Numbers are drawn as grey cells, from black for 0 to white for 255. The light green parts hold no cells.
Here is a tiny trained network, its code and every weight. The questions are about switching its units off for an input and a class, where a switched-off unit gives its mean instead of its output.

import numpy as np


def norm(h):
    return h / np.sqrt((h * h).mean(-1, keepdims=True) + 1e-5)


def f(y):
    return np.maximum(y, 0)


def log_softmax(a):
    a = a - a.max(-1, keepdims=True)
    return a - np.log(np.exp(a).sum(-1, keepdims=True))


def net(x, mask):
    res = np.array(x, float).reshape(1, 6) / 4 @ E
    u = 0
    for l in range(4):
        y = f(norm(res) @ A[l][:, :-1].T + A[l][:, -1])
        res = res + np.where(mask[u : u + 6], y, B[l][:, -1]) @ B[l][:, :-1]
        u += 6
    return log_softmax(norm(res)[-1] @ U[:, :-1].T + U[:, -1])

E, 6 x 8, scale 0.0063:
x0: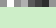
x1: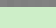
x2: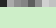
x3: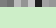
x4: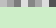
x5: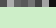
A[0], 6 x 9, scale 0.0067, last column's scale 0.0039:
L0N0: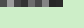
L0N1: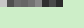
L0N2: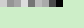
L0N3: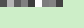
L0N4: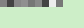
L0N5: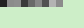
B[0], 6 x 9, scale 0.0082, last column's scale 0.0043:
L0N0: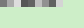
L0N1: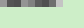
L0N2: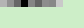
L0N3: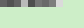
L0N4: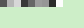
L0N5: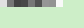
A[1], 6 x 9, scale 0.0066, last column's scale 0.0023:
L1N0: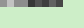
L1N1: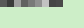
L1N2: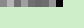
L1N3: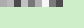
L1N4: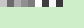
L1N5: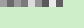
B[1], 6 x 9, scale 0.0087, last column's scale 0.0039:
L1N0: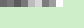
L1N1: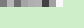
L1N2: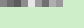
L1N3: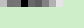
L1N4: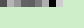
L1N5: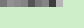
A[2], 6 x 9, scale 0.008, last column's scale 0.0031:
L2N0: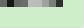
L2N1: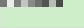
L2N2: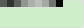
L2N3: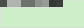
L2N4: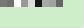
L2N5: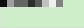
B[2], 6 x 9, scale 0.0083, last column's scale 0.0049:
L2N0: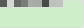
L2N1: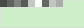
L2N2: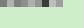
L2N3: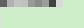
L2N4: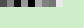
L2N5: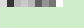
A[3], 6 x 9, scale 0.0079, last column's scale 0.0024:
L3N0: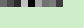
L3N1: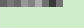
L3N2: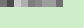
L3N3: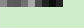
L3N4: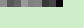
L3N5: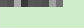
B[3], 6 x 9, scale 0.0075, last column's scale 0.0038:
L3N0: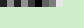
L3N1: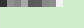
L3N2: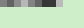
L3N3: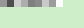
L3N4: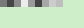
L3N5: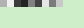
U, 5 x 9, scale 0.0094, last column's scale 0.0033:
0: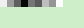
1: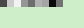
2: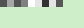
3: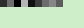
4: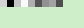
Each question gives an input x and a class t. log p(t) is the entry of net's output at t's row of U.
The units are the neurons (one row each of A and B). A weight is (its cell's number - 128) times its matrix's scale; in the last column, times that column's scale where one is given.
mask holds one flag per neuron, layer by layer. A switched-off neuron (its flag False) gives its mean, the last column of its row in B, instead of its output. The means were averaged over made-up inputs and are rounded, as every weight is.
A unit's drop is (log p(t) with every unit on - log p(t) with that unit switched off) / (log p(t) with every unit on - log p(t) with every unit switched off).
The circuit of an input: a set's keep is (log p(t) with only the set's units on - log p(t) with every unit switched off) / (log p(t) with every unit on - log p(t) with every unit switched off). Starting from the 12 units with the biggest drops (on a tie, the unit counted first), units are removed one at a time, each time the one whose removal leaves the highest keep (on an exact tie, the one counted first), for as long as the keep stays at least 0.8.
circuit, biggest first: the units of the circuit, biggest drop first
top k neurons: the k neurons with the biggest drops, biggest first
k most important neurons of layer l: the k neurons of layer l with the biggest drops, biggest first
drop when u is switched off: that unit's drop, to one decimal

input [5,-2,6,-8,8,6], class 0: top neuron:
[L1N3]
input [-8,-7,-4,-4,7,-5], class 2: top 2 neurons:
[L2N0; L0N5]
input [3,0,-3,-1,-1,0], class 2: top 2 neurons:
[L1N0; L0N5]
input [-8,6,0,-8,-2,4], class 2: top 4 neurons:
[L2N0; L2N2; L2N4; L1N1]
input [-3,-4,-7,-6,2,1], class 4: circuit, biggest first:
[L3N3; L3N4]
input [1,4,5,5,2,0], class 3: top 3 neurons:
[L2N4; L3N0; L0N5]
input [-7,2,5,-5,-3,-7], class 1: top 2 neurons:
[L1N4; L1N0]
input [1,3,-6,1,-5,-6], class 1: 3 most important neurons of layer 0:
[L0N4; L0N2; L0N3]
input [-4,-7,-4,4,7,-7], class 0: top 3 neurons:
[L0N2; L1N3; L0N0]
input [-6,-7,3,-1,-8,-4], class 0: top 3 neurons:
[L0N5; L3N5; L1N0]
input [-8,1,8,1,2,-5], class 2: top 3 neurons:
[L2N0; L1N1; L2N2]
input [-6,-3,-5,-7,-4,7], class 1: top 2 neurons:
[L0N0; L2N4]
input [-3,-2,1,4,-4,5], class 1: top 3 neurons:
[L0N0; L1N3; L2N3]
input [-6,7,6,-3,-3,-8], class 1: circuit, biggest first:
[L1N4]
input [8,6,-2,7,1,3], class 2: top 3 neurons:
[L2N1; L1N0; L1N2]
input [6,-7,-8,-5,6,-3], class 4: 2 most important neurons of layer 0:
[L0N1; L0N5]
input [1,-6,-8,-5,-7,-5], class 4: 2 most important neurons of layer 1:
[L1N3; L1N0]
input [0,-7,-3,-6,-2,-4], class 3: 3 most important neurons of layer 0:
[L0N1; L0N3; L0N0]
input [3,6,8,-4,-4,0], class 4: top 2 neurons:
[L2N5; L2N4]
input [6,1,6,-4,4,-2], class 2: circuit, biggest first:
[L2N1]
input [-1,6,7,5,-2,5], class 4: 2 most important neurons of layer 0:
[L0N4; L0N5]
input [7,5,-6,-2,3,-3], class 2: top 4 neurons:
[L1N0; L2N1; L2N5; L0N5]
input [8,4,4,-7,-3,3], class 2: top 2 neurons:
[L2N1; L2N4]
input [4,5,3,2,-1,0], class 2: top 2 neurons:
[L2N1; L1N2]
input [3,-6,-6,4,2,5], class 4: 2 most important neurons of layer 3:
[L3N3; L3N4]
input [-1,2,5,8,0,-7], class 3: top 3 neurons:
[L2N4; L0N0; L3N0]
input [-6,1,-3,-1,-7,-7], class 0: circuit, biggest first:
[L3N5]
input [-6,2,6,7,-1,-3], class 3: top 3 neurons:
[L2N4; L1N0; L3N0]
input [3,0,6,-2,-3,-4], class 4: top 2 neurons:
[L2N5; L0N5]
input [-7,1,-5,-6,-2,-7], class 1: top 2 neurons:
[L1N4; L1N0]
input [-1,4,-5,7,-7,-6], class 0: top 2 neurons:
[L3N5; L0N4]
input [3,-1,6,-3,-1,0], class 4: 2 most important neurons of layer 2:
[L2N5; L2N4]
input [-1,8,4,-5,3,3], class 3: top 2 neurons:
[L0N3; L3N0]
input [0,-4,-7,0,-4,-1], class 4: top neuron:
[L3N3]
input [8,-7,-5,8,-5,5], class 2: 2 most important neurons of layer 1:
[L1N0; L1N3]
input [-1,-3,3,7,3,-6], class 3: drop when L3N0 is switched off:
0.2
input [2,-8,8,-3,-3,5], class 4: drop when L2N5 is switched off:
1.0
